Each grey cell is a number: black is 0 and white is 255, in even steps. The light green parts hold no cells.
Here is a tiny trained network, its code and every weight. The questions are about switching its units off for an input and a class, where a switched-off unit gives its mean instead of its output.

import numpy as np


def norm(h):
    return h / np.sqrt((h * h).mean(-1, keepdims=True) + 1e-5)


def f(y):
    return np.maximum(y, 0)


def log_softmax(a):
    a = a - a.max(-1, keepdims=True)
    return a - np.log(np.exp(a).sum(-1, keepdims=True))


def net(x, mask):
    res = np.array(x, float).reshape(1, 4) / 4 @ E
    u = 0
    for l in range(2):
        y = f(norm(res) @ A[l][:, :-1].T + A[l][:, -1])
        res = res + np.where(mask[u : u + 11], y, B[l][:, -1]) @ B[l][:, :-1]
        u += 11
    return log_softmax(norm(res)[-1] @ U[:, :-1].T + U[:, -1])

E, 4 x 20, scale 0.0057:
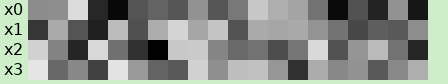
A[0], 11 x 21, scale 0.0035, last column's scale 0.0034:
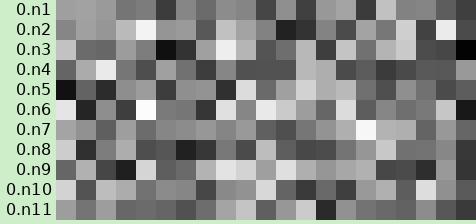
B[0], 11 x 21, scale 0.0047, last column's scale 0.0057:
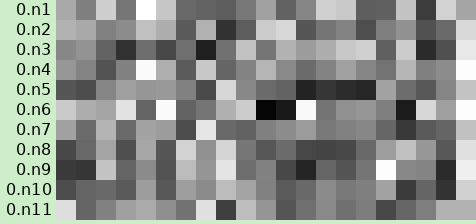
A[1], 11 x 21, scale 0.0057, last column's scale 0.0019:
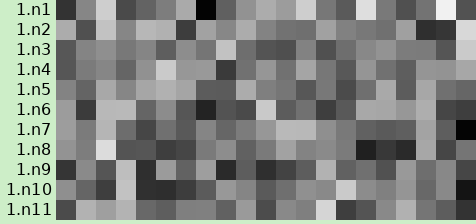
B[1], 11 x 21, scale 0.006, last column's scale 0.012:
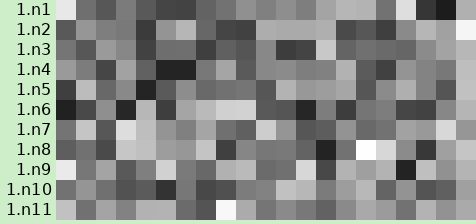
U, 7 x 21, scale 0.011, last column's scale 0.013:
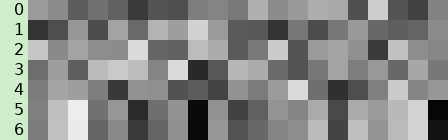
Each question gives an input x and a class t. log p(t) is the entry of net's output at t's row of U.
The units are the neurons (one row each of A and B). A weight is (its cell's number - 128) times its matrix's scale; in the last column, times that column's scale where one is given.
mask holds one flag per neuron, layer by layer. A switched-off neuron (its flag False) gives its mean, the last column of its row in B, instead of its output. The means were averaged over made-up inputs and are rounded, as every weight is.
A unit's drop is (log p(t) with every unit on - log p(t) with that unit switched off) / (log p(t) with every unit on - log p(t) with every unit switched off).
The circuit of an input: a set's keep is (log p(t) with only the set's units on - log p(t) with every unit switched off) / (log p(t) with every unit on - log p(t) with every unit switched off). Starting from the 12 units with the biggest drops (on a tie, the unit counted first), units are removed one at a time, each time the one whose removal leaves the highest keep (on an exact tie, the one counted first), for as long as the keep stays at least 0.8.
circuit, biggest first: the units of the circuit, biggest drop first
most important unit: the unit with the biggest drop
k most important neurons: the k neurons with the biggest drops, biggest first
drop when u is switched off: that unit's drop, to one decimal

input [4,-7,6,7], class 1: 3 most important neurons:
[0.n8; 1.n6; 1.n9]
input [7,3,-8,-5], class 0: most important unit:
1.n1
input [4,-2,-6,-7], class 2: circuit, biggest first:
[1.n9; 1.n11]
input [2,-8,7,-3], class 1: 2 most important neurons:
[1.n6; 0.n8]
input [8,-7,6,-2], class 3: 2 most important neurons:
[1.n8; 0.n9]
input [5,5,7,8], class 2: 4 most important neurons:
[0.n6; 1.n1; 1.n5; 1.n4]
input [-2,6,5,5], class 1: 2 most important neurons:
[0.n9; 1.n1]
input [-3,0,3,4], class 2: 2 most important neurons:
[0.n6; 1.n5]
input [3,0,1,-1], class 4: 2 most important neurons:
[0.n4; 1.n2]
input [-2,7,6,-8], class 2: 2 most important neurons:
[1.n9; 1.n11]
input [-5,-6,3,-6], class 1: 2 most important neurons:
[1.n6; 0.n6]
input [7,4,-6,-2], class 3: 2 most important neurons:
[1.n8; 1.n7]
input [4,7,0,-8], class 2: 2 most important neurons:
[1.n9; 1.n11]
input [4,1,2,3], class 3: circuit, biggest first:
[1.n8]
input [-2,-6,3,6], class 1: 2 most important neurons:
[0.n8; 1.n6]
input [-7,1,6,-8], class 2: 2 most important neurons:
[1.n9; 0.n4]
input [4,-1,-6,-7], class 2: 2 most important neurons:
[1.n9; 1.n11]
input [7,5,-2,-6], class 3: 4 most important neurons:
[1.n8; 0.n6; 0.n4; 1.n7]
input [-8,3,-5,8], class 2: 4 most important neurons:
[0.n6; 1.n8; 0.n4; 1.n7]
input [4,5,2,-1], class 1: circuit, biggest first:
[0.n9]
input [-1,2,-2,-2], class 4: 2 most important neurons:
[1.n6; 1.n8]
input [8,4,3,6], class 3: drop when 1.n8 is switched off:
0.6
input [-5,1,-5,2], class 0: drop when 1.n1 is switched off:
0.2
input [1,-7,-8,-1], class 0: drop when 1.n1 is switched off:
0.7
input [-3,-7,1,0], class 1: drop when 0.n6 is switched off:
0.0
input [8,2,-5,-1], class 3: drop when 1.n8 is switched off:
0.1
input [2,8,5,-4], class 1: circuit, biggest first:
[0.n5]
